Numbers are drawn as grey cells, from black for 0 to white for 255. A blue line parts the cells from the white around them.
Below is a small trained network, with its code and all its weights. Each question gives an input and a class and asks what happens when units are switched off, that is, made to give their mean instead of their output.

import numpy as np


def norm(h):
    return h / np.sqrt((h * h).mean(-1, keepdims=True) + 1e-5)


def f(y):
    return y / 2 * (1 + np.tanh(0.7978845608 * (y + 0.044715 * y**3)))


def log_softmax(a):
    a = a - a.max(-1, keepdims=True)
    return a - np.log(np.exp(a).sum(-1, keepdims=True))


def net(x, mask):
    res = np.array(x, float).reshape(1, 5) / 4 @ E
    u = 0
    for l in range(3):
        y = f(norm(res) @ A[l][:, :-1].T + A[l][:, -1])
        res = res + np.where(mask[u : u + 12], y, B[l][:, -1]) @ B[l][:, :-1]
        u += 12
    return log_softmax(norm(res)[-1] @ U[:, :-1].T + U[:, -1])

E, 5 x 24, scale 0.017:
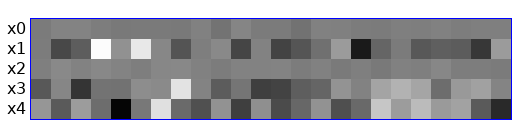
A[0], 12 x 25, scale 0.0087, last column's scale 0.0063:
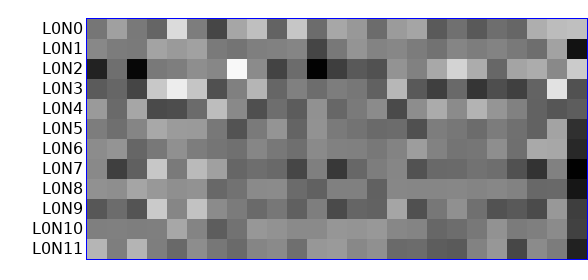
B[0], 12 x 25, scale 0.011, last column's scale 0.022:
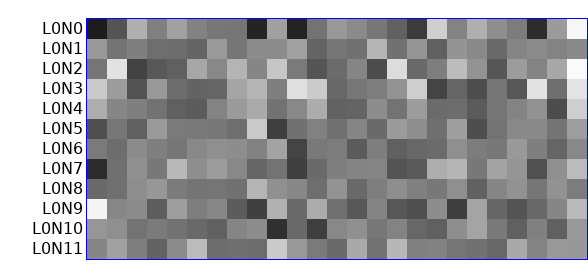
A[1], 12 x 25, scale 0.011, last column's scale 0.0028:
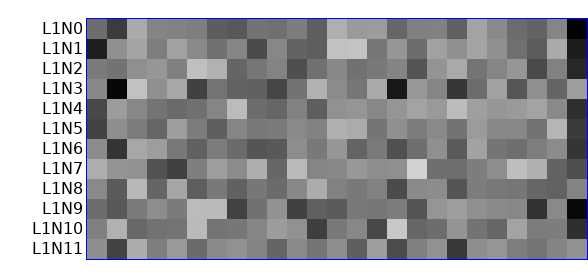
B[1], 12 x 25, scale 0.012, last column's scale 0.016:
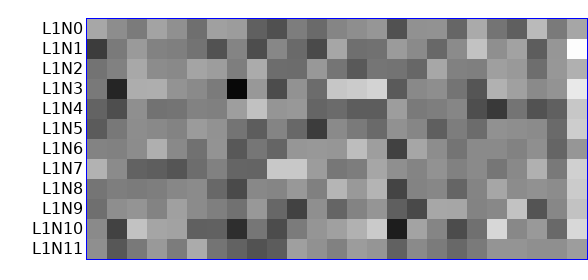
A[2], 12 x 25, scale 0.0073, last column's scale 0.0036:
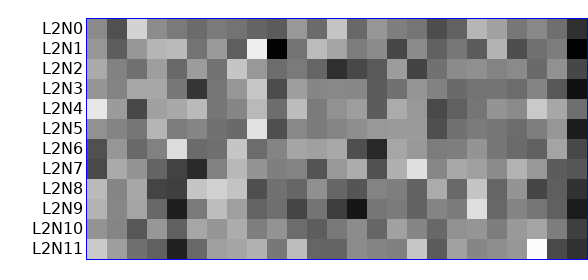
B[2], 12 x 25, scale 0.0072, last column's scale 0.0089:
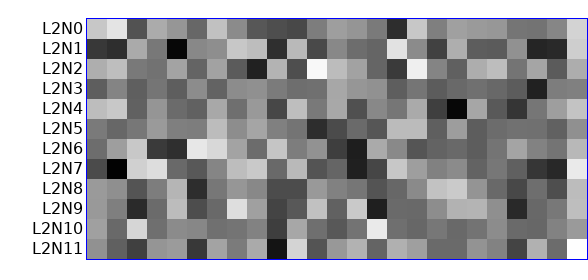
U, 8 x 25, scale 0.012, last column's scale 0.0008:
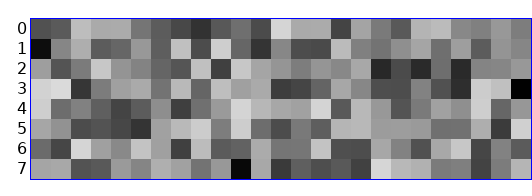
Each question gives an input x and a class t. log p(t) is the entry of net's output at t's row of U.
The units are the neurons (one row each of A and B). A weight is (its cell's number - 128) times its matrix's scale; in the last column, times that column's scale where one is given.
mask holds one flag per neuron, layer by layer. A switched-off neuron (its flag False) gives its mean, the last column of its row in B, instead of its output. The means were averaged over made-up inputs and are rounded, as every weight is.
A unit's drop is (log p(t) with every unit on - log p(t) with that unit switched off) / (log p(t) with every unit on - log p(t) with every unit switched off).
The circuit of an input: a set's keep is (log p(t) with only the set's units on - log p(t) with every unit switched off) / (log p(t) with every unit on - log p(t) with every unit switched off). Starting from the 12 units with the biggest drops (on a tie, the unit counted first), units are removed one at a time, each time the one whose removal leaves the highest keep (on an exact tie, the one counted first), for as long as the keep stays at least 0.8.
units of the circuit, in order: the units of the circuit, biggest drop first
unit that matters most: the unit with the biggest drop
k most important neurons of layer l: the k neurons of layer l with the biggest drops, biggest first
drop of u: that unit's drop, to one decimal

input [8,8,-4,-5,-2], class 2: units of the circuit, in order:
L0N3
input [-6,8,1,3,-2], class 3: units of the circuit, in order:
L0N3, L0N9
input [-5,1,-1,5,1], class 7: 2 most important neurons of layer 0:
L0N3, L0N9
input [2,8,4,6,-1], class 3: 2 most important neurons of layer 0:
L0N3, L0N0
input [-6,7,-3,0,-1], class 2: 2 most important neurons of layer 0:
L0N3, L0N2
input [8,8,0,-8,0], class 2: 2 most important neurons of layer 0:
L0N3, L0N0
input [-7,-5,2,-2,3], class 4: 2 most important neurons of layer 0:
L0N2, L0N0
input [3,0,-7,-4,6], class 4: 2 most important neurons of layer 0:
L0N0, L0N4
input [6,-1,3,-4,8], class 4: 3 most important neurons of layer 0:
L0N2, L0N0, L0N4
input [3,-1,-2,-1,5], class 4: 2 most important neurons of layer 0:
L0N2, L0N0
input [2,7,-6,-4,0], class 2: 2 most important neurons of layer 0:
L0N3, L0N0
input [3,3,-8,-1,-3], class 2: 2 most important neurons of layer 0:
L0N3, L0N2
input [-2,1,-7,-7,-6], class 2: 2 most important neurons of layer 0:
L0N3, L0N7
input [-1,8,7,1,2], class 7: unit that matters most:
L0N7
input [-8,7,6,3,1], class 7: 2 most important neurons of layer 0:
L0N7, L0N9
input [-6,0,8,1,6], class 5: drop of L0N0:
1.3
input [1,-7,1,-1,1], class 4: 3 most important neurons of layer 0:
L0N2, L0N0, L0N7
